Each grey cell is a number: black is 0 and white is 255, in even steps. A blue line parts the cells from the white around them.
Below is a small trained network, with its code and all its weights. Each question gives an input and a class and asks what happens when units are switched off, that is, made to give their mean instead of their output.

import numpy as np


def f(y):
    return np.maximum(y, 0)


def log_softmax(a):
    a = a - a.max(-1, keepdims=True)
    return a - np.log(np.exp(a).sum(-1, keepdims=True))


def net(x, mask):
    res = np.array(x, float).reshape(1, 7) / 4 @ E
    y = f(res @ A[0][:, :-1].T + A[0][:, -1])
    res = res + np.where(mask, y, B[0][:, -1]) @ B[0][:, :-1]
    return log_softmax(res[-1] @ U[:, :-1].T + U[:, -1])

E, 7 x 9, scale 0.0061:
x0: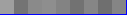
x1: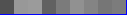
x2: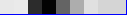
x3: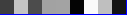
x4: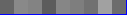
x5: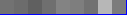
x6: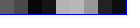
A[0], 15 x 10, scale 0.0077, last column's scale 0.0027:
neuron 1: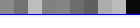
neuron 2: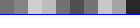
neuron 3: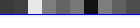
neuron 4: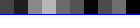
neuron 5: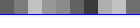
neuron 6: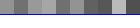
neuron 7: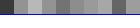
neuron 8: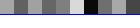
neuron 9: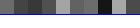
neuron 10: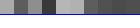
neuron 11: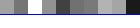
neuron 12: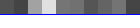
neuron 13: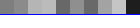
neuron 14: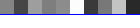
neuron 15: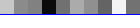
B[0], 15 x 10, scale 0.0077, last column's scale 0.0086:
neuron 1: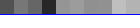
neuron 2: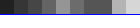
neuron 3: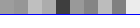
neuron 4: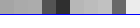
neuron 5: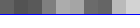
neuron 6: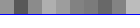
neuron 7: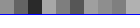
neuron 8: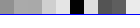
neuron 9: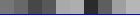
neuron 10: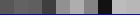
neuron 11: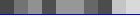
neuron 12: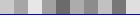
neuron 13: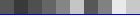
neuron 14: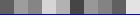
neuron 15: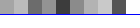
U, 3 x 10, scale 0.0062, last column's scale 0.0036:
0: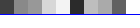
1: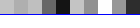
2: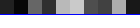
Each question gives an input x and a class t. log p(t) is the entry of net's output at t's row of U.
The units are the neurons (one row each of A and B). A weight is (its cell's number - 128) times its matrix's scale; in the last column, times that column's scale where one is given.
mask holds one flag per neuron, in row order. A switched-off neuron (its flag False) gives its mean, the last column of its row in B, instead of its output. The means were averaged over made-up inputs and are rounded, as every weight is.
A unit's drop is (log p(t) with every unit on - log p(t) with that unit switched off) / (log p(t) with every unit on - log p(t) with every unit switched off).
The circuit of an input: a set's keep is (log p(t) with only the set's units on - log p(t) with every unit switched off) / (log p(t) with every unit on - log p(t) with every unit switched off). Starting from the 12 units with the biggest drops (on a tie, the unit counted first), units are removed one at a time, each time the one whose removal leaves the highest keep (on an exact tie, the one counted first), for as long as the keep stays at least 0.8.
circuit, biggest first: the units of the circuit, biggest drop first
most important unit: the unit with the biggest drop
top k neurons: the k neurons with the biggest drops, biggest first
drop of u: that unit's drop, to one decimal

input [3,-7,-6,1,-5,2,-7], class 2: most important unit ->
neuron 2
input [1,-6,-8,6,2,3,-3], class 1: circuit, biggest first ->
(neuron 4; neuron 12)
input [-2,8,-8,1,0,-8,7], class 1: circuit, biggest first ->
(neuron 4; neuron 3)
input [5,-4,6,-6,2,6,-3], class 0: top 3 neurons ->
(neuron 8; neuron 14; neuron 4)
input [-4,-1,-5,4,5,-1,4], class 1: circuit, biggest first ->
(neuron 8; neuron 4; neuron 2)
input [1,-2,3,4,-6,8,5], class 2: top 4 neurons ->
(neuron 8; neuron 15; neuron 14; neuron 12)
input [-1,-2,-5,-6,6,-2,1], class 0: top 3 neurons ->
(neuron 8; neuron 14; neuron 15)
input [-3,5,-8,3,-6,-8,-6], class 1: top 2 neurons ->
(neuron 12; neuron 4)
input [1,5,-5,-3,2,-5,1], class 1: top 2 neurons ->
(neuron 4; neuron 3)
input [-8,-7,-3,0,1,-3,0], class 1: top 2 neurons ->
(neuron 8; neuron 14)
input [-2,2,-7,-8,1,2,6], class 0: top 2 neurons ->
(neuron 8; neuron 14)
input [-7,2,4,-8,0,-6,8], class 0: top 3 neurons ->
(neuron 8; neuron 14; neuron 15)
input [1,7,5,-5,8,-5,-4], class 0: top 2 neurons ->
(neuron 8; neuron 4)
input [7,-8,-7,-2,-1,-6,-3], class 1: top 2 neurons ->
(neuron 4; neuron 12)
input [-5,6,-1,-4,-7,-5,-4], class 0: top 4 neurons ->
(neuron 8; neuron 14; neuron 10; neuron 9)
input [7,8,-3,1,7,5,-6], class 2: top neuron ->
(neuron 2)
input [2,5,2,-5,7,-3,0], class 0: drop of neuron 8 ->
0.2
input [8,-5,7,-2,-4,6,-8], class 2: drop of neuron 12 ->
0.1
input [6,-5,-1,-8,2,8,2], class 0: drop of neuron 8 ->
0.3
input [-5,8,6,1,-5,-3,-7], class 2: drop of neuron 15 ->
-0.1
